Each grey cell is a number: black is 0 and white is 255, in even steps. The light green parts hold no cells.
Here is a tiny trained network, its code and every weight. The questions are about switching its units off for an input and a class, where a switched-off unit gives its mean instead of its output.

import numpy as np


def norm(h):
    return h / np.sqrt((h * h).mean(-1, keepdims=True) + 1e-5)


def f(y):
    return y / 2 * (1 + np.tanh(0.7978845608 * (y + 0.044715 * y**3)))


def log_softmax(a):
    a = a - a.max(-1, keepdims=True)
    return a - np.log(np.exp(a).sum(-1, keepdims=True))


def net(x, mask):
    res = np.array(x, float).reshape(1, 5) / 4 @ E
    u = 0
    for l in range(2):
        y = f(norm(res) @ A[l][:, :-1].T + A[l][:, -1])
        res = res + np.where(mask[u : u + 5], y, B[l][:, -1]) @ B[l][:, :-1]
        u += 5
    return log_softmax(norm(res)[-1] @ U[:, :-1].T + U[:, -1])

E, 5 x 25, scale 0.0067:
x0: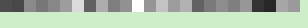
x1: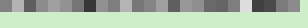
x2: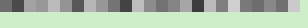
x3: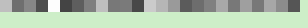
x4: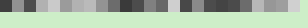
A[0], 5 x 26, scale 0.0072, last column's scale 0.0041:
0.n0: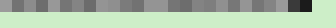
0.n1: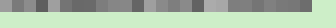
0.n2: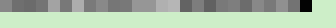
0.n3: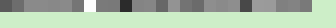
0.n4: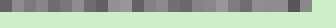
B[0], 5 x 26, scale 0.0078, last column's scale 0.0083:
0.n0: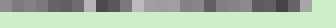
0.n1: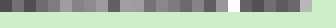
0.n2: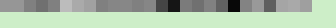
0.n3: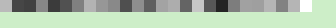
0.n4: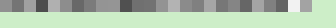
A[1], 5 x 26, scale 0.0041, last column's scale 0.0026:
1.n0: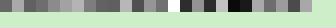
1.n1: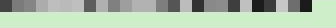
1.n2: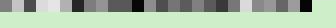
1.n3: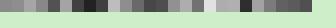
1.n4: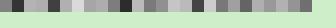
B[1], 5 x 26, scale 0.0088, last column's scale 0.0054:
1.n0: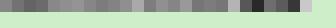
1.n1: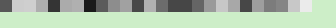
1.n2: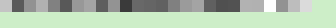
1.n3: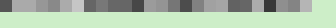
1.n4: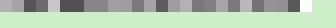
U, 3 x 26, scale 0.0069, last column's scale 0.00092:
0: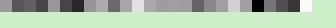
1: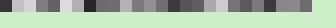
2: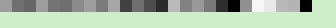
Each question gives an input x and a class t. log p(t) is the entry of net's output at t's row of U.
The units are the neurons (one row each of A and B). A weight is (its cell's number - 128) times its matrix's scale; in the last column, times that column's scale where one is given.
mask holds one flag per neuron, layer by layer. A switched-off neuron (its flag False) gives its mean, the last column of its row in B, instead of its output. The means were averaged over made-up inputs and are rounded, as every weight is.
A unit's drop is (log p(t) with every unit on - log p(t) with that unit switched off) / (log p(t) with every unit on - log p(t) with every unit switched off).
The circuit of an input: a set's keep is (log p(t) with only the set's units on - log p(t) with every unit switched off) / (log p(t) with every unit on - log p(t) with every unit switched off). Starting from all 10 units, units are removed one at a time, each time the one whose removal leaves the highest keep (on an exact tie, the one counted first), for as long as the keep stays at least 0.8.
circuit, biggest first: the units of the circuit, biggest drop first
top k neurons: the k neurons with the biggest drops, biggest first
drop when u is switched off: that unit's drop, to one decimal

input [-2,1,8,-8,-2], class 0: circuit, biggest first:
(1.n4)
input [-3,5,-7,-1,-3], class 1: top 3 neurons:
(0.n3, 0.n4, 1.n3)
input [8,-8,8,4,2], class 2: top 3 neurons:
(0.n3, 0.n2, 1.n0)
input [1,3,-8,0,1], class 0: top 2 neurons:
(1.n0, 0.n3)
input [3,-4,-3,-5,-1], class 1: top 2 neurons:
(0.n3, 1.n3)
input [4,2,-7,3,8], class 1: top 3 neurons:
(0.n3, 1.n1, 1.n0)
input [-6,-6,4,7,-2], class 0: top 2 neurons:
(0.n1, 1.n2)
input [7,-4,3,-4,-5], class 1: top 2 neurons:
(0.n3, 1.n1)
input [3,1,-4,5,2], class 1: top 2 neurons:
(0.n2, 0.n3)
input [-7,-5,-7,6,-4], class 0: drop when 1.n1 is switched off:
0.1
